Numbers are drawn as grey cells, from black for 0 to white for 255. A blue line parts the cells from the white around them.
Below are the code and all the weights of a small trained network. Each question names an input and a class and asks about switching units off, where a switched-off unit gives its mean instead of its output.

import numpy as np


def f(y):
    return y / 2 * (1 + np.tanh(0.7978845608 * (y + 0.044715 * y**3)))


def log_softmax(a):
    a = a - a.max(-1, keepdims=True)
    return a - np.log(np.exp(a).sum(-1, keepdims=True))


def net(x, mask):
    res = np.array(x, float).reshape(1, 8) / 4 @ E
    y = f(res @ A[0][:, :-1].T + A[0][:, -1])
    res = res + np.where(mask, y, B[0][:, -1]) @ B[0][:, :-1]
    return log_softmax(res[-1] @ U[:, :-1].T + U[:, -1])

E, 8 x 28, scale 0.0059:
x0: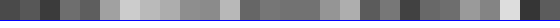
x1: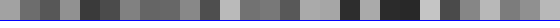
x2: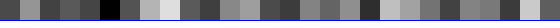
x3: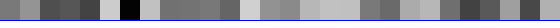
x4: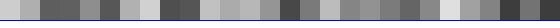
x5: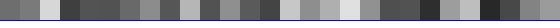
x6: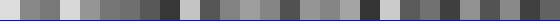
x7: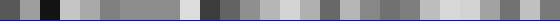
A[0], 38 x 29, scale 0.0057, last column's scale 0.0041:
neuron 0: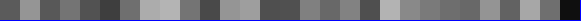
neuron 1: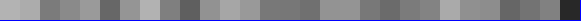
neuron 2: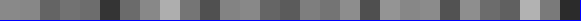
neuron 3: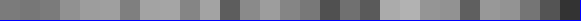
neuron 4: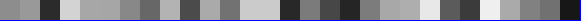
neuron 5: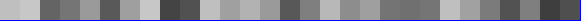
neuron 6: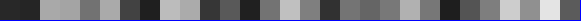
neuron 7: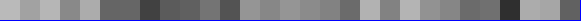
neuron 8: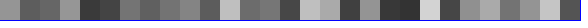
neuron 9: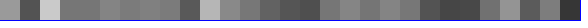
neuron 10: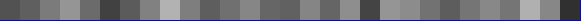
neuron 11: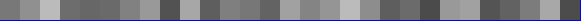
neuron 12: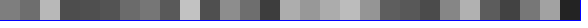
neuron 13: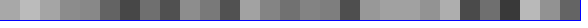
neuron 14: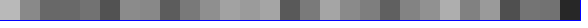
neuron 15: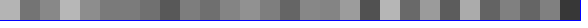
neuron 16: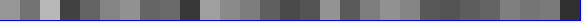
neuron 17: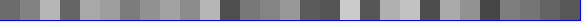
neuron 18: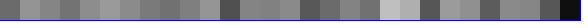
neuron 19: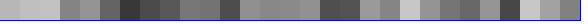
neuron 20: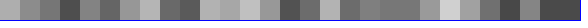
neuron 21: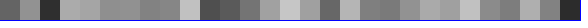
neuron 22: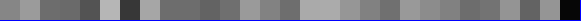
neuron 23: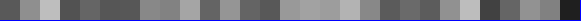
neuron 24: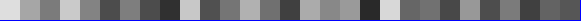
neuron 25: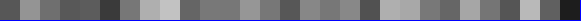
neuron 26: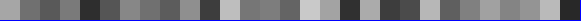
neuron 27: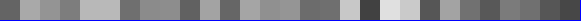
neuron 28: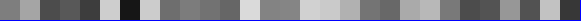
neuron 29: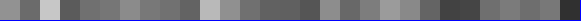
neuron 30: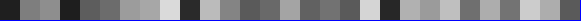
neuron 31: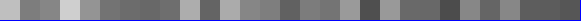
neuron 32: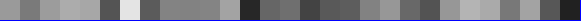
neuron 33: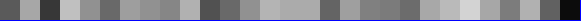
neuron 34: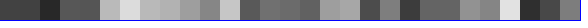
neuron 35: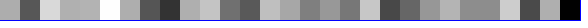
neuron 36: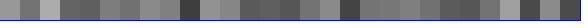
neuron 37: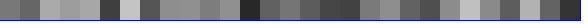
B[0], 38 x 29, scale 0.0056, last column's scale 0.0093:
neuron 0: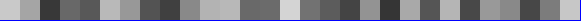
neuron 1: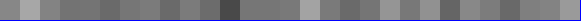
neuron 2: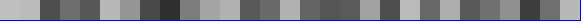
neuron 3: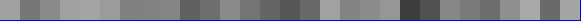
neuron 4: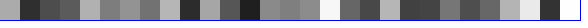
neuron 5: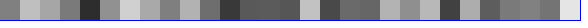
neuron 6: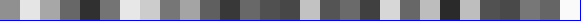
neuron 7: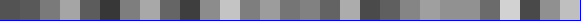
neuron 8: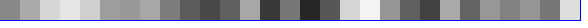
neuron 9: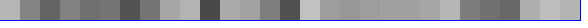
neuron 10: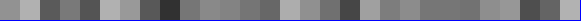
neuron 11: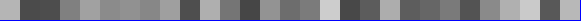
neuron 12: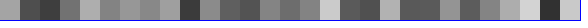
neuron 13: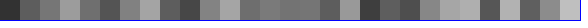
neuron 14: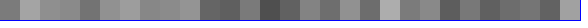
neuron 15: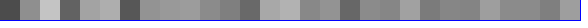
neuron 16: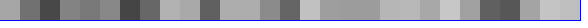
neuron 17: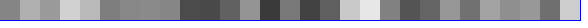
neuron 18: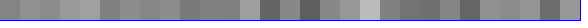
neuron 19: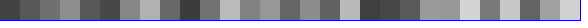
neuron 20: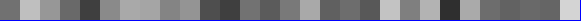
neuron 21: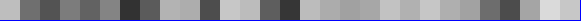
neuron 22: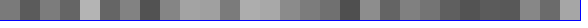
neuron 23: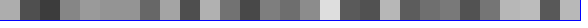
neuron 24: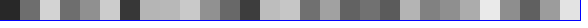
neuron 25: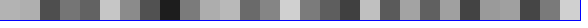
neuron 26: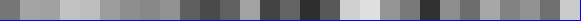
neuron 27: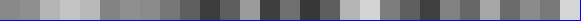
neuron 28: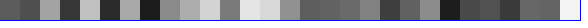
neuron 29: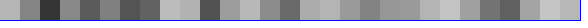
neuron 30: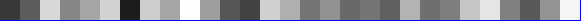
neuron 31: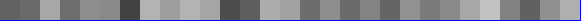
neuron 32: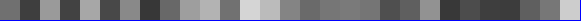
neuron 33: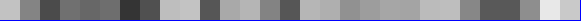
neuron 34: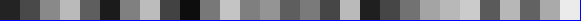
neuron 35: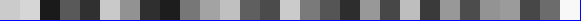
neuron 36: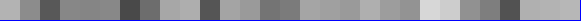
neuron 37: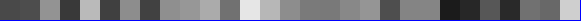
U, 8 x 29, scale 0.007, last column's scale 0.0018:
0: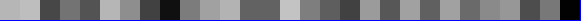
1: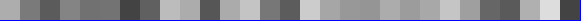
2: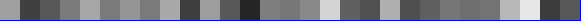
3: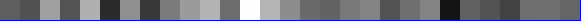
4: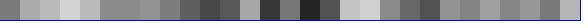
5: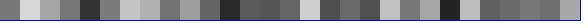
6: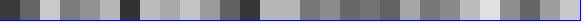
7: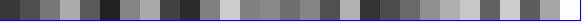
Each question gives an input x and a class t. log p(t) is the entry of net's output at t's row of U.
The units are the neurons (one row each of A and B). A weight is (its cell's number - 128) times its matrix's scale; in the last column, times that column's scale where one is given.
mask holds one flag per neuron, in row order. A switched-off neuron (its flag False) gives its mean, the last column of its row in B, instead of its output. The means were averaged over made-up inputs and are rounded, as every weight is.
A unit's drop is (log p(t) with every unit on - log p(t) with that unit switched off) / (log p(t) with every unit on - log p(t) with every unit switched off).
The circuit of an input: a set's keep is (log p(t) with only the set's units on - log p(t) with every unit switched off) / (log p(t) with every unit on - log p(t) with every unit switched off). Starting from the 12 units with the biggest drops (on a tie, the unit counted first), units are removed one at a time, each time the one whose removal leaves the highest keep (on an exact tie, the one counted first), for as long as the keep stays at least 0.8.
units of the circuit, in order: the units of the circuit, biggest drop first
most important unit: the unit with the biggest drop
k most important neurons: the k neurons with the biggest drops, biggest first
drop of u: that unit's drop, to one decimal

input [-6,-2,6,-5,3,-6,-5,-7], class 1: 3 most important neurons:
neuron 16; neuron 29; neuron 35
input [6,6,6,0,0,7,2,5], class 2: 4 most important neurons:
neuron 12; neuron 23; neuron 35; neuron 11
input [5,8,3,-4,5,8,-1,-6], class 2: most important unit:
neuron 12
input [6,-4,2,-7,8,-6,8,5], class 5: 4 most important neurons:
neuron 5; neuron 20; neuron 30; neuron 28
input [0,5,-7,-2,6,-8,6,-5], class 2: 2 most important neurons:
neuron 4; neuron 25
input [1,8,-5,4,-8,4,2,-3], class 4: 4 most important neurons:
neuron 8; neuron 26; neuron 5; neuron 20
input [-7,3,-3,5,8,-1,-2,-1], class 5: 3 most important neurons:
neuron 5; neuron 20; neuron 34
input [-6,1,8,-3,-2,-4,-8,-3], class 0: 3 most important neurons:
neuron 25; neuron 0; neuron 2
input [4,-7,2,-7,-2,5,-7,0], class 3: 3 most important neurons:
neuron 37; neuron 32; neuron 24
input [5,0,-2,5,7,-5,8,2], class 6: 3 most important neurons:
neuron 24; neuron 6; neuron 31
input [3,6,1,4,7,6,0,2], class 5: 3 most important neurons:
neuron 5; neuron 4; neuron 20
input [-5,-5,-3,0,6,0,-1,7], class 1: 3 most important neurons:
neuron 33; neuron 21; neuron 6
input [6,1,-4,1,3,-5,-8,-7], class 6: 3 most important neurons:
neuron 30; neuron 21; neuron 33
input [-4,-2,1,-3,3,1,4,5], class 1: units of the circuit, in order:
neuron 33
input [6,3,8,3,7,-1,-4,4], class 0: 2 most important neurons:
neuron 0; neuron 25
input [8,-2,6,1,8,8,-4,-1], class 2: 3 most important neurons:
neuron 23; neuron 12; neuron 11
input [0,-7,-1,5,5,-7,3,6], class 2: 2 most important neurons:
neuron 4; neuron 8
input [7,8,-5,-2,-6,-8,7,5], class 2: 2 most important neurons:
neuron 4; neuron 27
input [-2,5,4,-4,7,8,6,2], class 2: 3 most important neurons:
neuron 12; neuron 23; neuron 11
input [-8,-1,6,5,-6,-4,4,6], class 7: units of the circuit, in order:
neuron 19
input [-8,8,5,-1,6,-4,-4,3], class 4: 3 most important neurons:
neuron 8; neuron 26; neuron 34
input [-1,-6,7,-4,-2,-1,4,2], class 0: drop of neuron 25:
0.2
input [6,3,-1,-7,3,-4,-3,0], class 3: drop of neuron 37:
0.4
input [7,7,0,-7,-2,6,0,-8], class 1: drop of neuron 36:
0.2
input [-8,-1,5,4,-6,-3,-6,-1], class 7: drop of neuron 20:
0.1
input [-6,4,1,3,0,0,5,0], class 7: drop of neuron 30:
0.5
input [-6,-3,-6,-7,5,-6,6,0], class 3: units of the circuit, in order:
neuron 32
